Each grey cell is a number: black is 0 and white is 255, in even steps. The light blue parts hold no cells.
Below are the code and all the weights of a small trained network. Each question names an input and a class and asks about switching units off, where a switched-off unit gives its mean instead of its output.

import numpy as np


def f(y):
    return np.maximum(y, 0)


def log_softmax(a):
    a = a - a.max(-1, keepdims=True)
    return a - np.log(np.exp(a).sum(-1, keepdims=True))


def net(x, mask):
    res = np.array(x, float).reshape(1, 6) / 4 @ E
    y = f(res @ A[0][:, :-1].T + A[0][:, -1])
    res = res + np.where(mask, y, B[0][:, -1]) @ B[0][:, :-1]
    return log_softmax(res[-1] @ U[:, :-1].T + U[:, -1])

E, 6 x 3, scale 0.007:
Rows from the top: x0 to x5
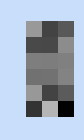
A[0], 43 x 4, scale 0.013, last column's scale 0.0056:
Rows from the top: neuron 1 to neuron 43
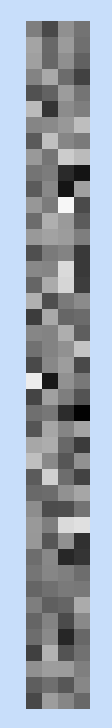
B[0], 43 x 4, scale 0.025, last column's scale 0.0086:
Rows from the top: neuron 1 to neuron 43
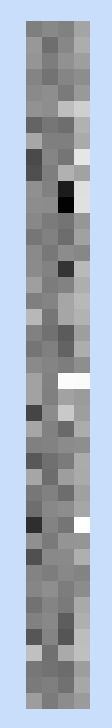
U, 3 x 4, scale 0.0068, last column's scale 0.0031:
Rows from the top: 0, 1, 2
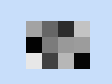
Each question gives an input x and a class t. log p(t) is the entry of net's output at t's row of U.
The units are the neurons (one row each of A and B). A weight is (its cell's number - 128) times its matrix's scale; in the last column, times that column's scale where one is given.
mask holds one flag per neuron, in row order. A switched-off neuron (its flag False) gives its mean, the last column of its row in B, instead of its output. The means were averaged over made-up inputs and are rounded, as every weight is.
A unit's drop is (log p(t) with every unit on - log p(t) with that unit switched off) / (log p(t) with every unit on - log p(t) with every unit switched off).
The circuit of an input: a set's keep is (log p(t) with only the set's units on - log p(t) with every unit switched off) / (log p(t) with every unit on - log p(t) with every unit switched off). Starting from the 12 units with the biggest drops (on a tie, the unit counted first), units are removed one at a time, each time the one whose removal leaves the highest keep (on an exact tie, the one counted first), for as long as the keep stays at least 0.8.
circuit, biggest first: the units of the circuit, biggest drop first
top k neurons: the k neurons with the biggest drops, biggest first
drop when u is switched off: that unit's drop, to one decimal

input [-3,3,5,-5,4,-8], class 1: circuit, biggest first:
neuron 32
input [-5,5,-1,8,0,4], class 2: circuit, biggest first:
neuron 40; neuron 32
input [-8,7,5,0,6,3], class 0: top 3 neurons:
neuron 23; neuron 6; neuron 11
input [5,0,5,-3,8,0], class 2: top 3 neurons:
neuron 32; neuron 23; neuron 9
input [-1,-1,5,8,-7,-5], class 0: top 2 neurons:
neuron 12; neuron 16
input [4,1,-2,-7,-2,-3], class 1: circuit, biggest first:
neuron 40; neuron 11
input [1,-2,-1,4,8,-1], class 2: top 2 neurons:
neuron 32; neuron 23
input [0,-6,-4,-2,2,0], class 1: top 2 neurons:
neuron 12; neuron 11
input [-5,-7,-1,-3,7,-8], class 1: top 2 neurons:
neuron 32; neuron 9
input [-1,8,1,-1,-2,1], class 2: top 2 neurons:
neuron 12; neuron 32
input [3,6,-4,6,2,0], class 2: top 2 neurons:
neuron 32; neuron 9
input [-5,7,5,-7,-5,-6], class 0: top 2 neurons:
neuron 12; neuron 16
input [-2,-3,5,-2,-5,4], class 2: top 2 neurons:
neuron 12; neuron 40
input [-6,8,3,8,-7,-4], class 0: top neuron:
neuron 12
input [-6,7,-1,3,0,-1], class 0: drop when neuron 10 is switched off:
0.2
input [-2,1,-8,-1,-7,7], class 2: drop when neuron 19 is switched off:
0.1
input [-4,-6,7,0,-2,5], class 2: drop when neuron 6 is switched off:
-0.1
